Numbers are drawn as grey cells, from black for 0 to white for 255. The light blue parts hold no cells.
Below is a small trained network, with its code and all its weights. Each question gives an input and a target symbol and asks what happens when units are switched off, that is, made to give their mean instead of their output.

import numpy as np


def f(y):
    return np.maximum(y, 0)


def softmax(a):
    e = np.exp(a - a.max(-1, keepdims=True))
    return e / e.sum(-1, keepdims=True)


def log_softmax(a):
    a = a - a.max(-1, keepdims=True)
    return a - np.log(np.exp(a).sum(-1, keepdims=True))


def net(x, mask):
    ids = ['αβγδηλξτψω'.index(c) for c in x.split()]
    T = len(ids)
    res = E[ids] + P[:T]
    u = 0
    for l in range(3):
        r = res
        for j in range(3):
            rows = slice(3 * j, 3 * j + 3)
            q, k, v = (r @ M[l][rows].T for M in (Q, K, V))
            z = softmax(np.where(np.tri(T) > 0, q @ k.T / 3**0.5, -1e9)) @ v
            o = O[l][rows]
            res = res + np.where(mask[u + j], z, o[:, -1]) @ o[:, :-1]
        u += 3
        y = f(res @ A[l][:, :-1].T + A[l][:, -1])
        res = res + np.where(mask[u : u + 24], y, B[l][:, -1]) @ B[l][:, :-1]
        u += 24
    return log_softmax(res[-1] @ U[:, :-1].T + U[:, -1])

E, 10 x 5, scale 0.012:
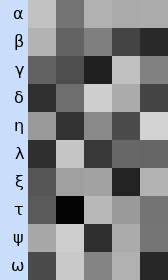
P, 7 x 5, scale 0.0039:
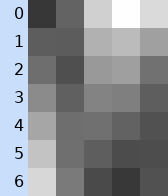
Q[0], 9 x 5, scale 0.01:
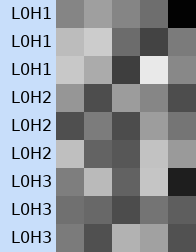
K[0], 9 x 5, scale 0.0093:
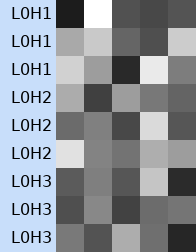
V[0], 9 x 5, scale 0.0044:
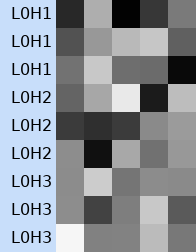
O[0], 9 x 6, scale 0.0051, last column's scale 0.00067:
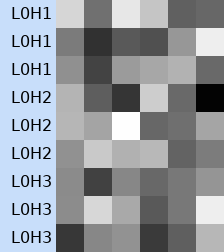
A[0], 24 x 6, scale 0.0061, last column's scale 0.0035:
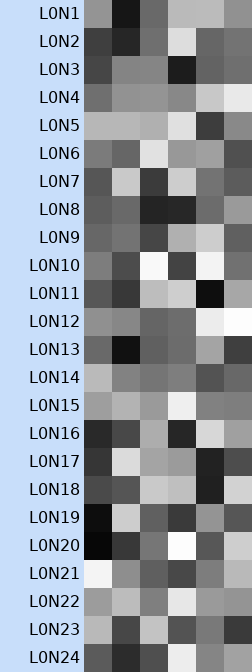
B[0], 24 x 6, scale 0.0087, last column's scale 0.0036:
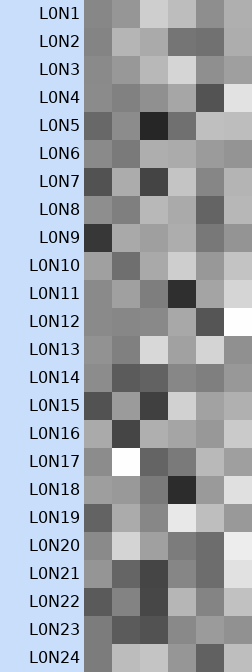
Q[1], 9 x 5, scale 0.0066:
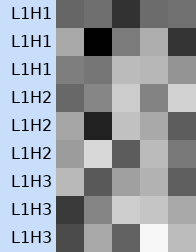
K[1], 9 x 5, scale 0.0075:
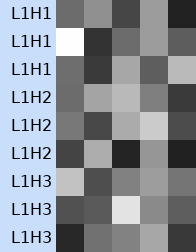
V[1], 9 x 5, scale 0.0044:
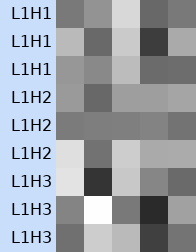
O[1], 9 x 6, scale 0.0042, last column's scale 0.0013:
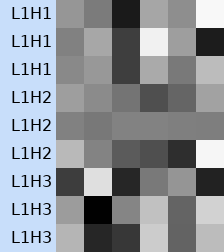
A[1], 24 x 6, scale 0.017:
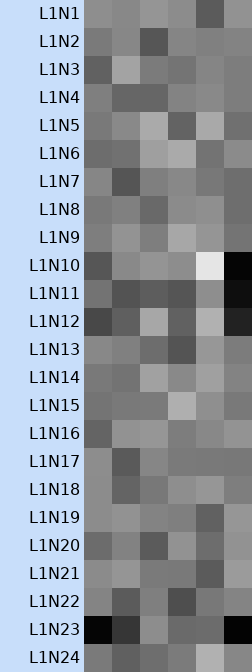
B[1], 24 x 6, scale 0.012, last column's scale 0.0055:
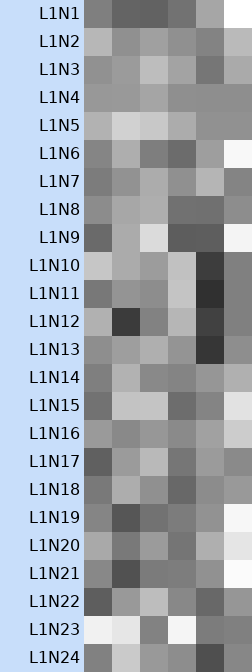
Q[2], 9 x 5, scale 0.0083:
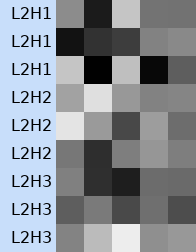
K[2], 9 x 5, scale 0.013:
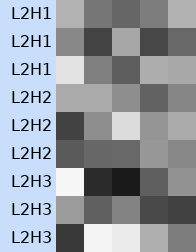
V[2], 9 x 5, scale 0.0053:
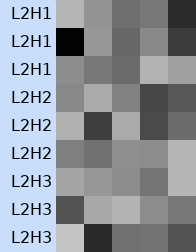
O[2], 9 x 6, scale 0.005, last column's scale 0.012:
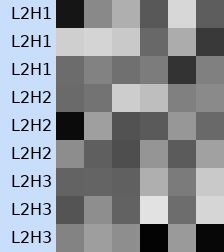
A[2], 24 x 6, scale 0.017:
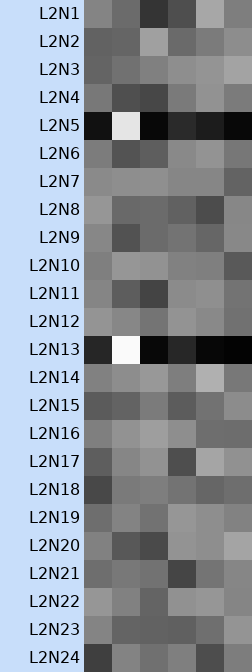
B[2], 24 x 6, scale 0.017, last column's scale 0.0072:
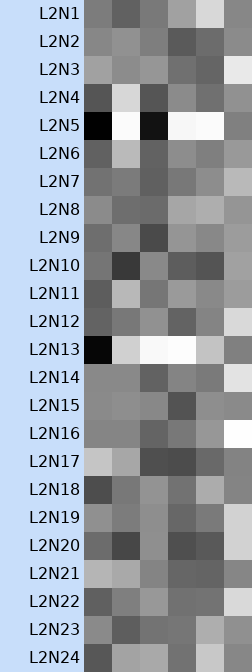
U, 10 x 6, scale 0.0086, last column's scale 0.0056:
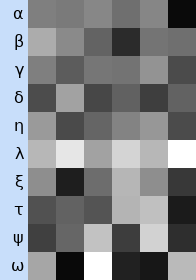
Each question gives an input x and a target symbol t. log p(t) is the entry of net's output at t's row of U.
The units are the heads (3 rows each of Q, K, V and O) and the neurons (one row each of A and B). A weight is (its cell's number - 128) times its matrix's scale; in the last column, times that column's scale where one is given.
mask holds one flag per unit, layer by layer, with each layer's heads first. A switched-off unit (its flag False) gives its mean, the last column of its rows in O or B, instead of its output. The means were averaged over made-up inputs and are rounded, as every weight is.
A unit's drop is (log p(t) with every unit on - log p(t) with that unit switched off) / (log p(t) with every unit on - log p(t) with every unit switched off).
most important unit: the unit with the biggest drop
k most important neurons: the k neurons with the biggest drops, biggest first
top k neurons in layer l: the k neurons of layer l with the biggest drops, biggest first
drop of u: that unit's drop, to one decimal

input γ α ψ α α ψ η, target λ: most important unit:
L0N13
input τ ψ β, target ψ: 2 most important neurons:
[L1N22, L2N24]
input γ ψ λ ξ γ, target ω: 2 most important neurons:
[L0N1, L0N24]
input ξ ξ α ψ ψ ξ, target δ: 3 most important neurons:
[L1N9, L1N15, L2N4]
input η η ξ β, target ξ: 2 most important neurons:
[L1N13, L1N22]
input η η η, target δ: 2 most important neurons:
[L1N15, L1N9]
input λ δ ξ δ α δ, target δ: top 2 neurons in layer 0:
[L0N20, L0N18]
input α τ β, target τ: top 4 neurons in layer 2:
[L2N8, L2N1, L2N9, L2N4]
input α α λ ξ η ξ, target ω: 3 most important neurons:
[L0N19, L0N3, L2N20]
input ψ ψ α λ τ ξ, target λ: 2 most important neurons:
[L0N19, L0N3]
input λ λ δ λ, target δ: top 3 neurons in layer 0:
[L0N15, L0N10, L0N1]
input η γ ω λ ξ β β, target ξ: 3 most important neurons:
[L1N9, L1N15, L2N8]
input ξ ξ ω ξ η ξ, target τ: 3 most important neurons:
[L1N15, L1N9, L2N1]
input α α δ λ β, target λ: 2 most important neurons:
[L1N22, L1N13]
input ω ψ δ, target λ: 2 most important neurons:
[L1N5, L2N20]
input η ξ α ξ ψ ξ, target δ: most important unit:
L0H2
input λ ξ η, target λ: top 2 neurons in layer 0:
[L0N13, L0N1]
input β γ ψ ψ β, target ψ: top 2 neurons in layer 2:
[L2N24, L2N18]
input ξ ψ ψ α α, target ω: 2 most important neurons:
[L2N20, L0N1]
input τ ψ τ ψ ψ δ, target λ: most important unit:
L0N17
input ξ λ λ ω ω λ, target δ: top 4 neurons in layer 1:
[L1N9, L1N3, L1N16, L1N15]
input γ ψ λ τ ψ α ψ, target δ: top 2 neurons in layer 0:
[L0N21, L0N10]
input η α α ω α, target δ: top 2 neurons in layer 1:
[L1N9, L1N15]
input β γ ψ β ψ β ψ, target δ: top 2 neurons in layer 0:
[L0N10, L0N21]
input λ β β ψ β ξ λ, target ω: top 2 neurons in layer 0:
[L0N19, L0N15]
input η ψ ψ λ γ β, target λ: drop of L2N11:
-0.1
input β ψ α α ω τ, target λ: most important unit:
L1N5
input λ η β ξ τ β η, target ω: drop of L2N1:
0.0
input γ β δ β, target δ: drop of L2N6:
0.1
